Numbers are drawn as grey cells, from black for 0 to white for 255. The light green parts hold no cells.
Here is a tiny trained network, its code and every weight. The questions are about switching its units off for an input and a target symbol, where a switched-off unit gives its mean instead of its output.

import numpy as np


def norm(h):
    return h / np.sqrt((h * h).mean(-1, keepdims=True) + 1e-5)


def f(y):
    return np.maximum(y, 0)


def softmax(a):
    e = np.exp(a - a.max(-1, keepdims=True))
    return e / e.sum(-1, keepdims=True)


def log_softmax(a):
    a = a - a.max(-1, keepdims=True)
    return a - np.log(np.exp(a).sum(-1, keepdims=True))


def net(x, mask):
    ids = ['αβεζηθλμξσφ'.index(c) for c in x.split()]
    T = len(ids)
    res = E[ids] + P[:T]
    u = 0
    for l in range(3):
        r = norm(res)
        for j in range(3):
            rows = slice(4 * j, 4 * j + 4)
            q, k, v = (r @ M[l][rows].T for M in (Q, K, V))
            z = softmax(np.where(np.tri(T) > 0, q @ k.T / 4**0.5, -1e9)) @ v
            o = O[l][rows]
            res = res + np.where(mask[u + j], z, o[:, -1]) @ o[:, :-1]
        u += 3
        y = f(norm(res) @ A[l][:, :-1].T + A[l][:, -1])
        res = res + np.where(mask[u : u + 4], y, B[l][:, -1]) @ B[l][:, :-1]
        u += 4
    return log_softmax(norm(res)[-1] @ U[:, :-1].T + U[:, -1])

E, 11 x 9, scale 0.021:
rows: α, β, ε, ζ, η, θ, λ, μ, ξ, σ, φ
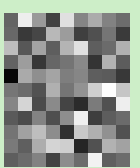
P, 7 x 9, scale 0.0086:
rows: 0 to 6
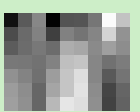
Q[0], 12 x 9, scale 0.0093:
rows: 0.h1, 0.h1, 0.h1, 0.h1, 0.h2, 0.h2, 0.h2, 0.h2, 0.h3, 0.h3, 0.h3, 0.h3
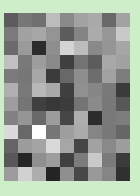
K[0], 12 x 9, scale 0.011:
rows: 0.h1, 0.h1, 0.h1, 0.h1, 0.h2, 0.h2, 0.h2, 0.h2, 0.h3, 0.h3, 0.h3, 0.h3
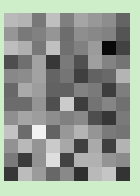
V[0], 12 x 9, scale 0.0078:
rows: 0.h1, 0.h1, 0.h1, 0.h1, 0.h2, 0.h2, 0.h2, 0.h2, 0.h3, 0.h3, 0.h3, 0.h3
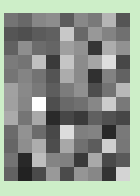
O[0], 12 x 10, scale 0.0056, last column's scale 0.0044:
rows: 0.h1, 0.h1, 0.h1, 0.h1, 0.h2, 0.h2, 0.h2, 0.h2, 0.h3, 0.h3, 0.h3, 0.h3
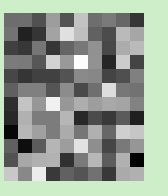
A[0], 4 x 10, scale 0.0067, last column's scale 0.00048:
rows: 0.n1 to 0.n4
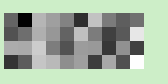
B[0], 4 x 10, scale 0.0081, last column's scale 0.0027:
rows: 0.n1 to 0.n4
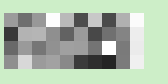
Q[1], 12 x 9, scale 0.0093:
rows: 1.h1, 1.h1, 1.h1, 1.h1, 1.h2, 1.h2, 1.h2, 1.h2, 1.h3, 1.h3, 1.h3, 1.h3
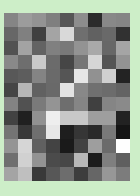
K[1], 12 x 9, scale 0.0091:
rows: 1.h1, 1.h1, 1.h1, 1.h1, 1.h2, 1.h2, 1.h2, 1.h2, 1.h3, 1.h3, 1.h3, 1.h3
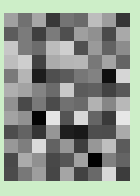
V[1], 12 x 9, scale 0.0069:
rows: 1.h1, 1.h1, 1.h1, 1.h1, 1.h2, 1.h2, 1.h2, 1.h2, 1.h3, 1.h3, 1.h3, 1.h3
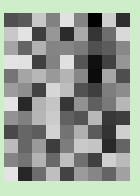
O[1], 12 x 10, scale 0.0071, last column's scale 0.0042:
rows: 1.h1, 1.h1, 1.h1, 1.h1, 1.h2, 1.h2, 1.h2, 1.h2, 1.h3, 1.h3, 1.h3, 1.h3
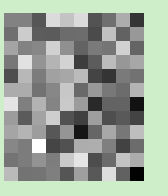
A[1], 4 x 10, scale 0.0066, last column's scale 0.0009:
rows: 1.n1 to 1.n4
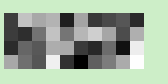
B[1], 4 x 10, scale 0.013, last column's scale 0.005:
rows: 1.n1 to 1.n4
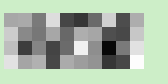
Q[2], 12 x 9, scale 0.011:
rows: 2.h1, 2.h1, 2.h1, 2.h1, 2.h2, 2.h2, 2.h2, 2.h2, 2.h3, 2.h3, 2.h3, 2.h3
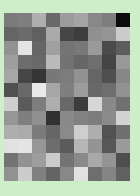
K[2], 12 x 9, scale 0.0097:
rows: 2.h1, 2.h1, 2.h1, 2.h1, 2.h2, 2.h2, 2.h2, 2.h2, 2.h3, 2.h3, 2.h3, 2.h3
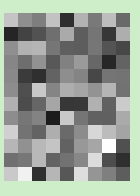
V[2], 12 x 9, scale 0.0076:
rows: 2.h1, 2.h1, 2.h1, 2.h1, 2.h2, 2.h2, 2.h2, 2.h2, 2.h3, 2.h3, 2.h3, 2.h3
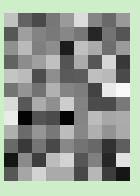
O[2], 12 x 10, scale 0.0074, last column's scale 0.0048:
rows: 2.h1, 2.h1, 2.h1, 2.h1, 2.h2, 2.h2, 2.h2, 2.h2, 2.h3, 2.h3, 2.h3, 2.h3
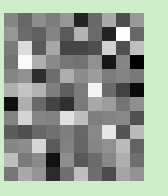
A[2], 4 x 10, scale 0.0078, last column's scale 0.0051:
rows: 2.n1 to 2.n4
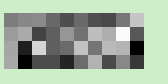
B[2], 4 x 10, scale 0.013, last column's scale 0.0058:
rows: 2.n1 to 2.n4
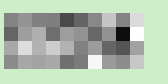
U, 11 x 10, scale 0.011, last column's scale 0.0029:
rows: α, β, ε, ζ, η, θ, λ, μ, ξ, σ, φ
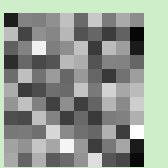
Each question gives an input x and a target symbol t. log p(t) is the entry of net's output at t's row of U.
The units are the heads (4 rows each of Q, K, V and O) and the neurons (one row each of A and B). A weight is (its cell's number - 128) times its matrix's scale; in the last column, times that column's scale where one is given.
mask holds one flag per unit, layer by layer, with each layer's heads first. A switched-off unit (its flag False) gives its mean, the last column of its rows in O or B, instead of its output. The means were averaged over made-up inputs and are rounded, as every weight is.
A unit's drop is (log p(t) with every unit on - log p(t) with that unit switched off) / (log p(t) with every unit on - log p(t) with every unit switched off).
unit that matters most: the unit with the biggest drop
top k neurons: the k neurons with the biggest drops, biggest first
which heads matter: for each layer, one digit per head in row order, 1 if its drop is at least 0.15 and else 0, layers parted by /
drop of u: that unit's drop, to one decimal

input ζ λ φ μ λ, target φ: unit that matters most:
1.h2
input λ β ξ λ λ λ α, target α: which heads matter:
001 / 001 / 000
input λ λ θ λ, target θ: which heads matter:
010 / 001 / 101
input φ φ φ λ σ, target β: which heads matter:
010 / 000 / 000
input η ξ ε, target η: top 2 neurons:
1.n1; 0.n2
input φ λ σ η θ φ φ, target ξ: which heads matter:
010 / 000 / 001
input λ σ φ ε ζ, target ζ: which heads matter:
000 / 011 / 010
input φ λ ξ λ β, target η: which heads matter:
000 / 000 / 101
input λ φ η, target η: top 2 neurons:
1.n1; 0.n4
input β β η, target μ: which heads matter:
000 / 000 / 010
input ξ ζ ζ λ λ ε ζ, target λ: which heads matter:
111 / 110 / 100
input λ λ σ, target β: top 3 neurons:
1.n3; 0.n4; 0.n1
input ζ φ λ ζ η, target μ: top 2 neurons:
1.n1; 2.n1
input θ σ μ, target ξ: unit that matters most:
2.h3
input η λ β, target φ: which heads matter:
010 / 000 / 000
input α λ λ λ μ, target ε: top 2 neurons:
2.n3; 0.n1
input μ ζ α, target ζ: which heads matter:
011 / 000 / 000
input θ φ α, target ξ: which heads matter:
110 / 000 / 101
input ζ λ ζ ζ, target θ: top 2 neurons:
1.n3; 2.n2
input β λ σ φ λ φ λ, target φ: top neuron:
2.n4
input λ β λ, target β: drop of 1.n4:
0.2
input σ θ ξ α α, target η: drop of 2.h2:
0.1
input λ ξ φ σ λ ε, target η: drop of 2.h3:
0.5
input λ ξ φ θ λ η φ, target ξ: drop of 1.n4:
0.1
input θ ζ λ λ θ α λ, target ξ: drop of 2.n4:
0.0
